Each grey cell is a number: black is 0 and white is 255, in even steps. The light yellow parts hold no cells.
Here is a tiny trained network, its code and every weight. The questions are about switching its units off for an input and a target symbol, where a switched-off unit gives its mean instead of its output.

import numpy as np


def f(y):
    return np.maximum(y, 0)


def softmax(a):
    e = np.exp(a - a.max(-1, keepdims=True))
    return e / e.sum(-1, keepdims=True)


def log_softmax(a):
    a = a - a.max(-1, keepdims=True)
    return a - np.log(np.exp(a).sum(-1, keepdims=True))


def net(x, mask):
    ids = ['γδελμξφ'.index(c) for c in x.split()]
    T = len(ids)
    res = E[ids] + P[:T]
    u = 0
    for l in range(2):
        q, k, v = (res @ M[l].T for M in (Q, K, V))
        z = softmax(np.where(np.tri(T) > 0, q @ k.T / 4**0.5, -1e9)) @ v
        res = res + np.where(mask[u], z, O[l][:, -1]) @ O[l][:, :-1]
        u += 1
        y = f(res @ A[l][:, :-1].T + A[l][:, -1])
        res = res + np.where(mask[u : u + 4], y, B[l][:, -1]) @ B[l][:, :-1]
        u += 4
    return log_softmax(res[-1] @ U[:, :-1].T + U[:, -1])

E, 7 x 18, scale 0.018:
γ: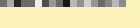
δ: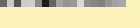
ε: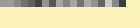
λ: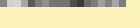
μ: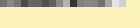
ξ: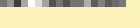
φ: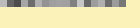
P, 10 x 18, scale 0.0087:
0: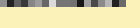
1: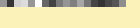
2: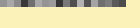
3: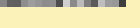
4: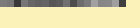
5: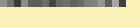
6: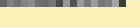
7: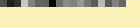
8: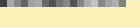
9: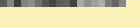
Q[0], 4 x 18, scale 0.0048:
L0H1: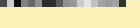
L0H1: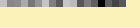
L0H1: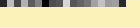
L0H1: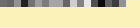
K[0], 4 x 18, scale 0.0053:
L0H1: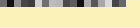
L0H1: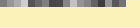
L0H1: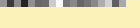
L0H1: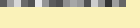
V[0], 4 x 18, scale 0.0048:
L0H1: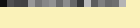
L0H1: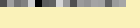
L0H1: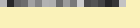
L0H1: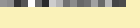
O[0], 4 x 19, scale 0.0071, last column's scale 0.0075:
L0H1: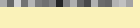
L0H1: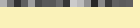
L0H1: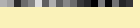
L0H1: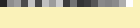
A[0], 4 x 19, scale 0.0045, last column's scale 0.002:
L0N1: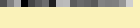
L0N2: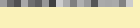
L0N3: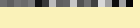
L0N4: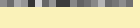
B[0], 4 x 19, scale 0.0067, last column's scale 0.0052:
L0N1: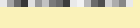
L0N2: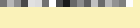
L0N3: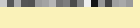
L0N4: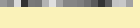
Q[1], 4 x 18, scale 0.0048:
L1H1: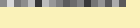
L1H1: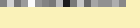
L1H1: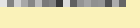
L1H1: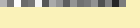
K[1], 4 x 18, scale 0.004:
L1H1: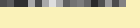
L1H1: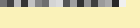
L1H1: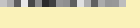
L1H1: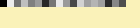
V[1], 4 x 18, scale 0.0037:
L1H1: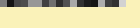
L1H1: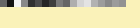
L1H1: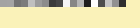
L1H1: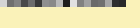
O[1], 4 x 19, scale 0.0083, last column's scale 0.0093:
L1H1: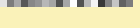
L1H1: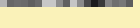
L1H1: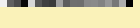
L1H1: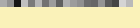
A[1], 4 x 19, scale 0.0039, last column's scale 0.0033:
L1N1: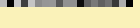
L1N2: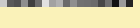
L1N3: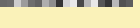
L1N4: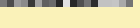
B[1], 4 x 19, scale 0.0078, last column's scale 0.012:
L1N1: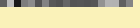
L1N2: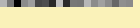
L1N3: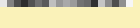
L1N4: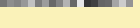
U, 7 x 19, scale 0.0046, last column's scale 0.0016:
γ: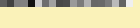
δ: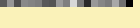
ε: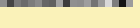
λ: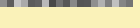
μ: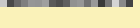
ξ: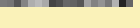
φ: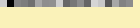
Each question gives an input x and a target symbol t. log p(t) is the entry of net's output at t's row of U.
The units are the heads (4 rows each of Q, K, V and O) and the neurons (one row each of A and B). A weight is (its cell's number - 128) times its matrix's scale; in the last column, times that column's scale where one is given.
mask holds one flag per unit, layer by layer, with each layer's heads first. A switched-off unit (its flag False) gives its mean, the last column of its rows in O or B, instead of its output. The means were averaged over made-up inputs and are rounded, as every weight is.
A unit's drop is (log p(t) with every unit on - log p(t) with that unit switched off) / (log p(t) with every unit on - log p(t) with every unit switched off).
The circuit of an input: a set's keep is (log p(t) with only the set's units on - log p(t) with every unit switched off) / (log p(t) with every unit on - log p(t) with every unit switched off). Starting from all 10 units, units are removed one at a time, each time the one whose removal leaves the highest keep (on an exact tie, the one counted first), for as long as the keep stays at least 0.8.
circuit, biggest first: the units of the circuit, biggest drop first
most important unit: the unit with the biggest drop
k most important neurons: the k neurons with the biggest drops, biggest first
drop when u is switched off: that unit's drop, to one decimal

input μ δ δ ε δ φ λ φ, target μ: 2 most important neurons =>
L1N3, L0N2
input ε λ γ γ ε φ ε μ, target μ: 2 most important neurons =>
L0N1, L1N3
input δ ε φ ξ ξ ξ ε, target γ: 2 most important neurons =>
L0N3, L0N2
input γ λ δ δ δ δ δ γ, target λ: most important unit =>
L0H1
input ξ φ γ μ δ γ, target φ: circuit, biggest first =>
L1H1, L0H1, L1N3
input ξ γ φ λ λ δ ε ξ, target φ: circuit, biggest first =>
L1H1, L1N3, L0H1
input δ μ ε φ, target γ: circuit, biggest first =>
L0H1, L0N3, L1H1
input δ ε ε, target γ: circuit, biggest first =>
L0H1, L1H1, L0N3
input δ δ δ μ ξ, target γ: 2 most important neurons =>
L0N3, L1N3
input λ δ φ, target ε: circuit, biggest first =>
L1H1, L0H1
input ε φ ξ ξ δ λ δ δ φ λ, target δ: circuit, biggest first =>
L1H1, L0H1, L0N1
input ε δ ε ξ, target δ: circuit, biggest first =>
L1H1, L0N1, L0H1
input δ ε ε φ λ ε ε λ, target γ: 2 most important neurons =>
L0N3, L0N1
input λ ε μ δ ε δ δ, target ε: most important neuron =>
L0N2
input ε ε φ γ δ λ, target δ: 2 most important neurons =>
L0N1, L1N4
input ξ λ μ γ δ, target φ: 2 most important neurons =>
L1N3, L0N1
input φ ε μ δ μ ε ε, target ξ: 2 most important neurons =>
L1N3, L0N4
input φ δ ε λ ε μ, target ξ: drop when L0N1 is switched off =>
0.1
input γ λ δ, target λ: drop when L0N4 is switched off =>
0.0
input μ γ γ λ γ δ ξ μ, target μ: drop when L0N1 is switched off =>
0.2
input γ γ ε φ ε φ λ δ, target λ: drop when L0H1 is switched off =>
0.9
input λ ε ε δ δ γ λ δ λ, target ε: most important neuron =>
L0N1
